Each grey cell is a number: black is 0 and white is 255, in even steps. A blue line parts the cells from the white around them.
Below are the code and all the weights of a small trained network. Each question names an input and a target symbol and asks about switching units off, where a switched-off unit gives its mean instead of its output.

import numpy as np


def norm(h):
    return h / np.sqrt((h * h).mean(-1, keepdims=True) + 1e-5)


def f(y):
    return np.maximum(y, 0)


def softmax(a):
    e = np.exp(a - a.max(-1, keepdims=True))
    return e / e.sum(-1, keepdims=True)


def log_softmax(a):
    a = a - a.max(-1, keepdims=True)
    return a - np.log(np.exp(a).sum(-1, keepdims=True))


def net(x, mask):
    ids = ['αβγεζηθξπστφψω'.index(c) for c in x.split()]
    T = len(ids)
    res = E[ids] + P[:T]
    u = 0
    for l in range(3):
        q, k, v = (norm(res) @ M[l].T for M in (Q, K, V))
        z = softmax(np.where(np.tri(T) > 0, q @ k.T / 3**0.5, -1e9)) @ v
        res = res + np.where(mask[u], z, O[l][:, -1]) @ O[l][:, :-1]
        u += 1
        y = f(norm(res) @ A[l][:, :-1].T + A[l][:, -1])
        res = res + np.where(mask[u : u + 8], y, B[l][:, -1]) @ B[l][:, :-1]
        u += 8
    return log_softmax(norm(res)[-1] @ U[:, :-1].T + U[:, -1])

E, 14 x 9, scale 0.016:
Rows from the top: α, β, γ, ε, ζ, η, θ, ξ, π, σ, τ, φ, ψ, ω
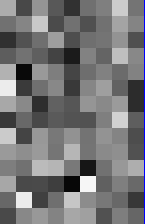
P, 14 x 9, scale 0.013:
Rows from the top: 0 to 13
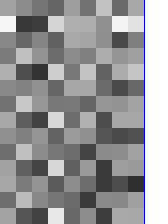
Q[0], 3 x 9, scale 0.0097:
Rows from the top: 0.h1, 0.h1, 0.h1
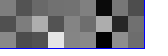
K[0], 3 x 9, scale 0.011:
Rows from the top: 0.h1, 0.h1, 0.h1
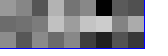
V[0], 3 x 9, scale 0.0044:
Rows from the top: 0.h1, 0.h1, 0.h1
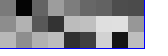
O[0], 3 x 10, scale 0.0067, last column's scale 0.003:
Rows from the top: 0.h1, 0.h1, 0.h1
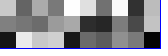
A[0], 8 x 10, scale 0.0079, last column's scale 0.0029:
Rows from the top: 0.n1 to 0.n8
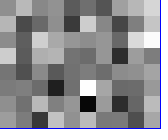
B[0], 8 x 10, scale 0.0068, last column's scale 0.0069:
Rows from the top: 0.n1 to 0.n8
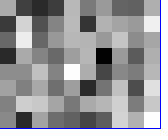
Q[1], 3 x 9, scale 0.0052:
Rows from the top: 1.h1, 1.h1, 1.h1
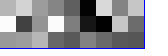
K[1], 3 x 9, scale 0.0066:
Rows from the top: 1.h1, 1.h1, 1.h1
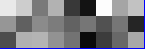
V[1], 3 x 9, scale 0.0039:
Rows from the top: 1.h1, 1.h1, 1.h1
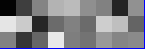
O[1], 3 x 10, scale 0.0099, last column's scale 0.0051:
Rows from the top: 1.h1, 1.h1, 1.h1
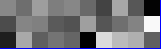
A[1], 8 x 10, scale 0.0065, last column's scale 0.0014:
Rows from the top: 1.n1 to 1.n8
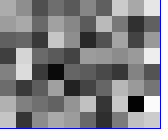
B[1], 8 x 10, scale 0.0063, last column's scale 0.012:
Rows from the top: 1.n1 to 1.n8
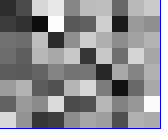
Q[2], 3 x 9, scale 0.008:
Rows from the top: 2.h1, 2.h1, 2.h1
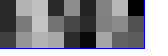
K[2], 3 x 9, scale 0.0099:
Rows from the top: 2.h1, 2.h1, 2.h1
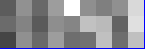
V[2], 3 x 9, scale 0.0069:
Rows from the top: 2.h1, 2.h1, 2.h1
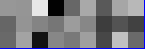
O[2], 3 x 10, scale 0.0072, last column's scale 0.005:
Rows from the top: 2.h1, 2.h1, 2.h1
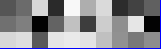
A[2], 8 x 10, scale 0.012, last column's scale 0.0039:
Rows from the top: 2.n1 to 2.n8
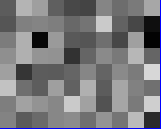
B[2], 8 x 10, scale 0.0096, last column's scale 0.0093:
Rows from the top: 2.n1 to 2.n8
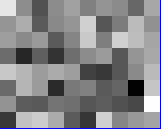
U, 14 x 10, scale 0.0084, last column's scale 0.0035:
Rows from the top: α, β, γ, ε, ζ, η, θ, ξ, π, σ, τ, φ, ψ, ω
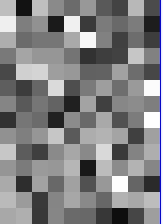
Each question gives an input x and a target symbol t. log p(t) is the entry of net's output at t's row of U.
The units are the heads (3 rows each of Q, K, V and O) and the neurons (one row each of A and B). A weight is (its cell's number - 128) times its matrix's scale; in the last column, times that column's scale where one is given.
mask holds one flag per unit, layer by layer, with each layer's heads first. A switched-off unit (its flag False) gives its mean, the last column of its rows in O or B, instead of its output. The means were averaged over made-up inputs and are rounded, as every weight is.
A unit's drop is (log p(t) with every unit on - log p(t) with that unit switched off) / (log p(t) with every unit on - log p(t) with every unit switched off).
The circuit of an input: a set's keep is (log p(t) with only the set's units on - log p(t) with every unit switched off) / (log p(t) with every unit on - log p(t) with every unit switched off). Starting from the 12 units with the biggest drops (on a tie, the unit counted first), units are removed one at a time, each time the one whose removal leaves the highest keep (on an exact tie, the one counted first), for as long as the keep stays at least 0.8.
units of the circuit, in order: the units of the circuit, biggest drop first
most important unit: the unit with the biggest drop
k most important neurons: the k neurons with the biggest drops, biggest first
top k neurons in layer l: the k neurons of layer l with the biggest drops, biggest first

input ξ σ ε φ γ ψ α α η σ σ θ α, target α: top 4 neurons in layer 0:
(0.n8; 0.n7; 0.n2; 0.n6)
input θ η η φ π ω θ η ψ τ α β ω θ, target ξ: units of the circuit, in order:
(2.h1)
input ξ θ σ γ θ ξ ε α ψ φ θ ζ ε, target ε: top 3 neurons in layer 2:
(2.n5; 2.n6; 2.n7)
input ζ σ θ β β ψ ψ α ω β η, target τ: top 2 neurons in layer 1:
(1.n1; 1.n2)
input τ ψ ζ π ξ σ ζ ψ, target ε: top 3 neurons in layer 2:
(2.n5; 2.n8; 2.n6)
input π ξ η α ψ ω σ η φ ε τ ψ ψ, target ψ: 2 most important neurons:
(2.n3; 1.n2)
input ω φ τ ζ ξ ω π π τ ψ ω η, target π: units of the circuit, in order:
(1.n7; 2.n7; 0.n7)
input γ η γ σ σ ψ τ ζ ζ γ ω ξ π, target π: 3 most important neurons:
(0.n7; 0.n4; 0.n2)
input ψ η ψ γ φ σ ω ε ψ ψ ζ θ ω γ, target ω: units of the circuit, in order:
(2.n6; 1.n6)
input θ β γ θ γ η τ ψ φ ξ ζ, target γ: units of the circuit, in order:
(0.n6; 2.h1; 1.n6)
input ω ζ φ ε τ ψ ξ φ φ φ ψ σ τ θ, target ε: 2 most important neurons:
(1.n1; 0.n2)
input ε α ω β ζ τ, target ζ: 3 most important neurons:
(0.n7; 0.n3; 0.n4)
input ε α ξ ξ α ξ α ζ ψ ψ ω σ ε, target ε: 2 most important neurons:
(0.n6; 2.n5)
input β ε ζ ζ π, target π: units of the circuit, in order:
(0.h1)
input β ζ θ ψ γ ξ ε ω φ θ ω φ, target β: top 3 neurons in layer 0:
(0.n6; 0.n7; 0.n8)
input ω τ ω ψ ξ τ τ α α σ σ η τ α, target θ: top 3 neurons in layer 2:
(2.n6; 2.n4; 2.n7)
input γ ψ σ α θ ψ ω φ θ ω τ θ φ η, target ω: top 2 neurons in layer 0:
(0.n8; 0.n4)
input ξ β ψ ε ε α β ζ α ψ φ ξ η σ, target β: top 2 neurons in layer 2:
(2.n6; 2.n5)
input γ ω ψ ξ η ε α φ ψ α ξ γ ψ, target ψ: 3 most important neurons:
(2.n3; 1.n2; 1.n1)
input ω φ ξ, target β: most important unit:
0.h1
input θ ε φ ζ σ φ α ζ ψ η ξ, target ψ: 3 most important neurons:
(0.n2; 1.n1; 1.n7)
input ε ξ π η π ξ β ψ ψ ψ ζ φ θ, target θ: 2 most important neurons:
(2.n3; 0.n2)
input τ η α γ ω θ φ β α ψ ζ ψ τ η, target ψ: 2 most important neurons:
(0.n2; 1.n1)
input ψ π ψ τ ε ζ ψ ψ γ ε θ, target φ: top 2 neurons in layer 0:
(0.n6; 0.n8)
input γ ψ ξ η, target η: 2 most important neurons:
(1.n2; 0.n4)
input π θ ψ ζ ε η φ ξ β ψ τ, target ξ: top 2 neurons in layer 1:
(1.n7; 1.n2)
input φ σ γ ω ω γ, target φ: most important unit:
0.h1
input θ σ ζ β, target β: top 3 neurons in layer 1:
(1.n7; 1.n1; 1.n4)
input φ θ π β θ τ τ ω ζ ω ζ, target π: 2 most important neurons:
(0.n3; 1.n4)
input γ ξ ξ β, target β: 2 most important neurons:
(2.n1; 1.n1)
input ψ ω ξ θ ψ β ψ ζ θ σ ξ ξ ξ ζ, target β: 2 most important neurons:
(0.n2; 1.n8)
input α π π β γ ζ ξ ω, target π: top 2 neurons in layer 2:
(2.n5; 2.n4)
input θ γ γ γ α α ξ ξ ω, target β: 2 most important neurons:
(1.n1; 0.n7)
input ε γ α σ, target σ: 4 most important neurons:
(0.n7; 2.n1; 2.n4; 1.n2)
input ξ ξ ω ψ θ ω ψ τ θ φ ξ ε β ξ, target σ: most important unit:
2.h1
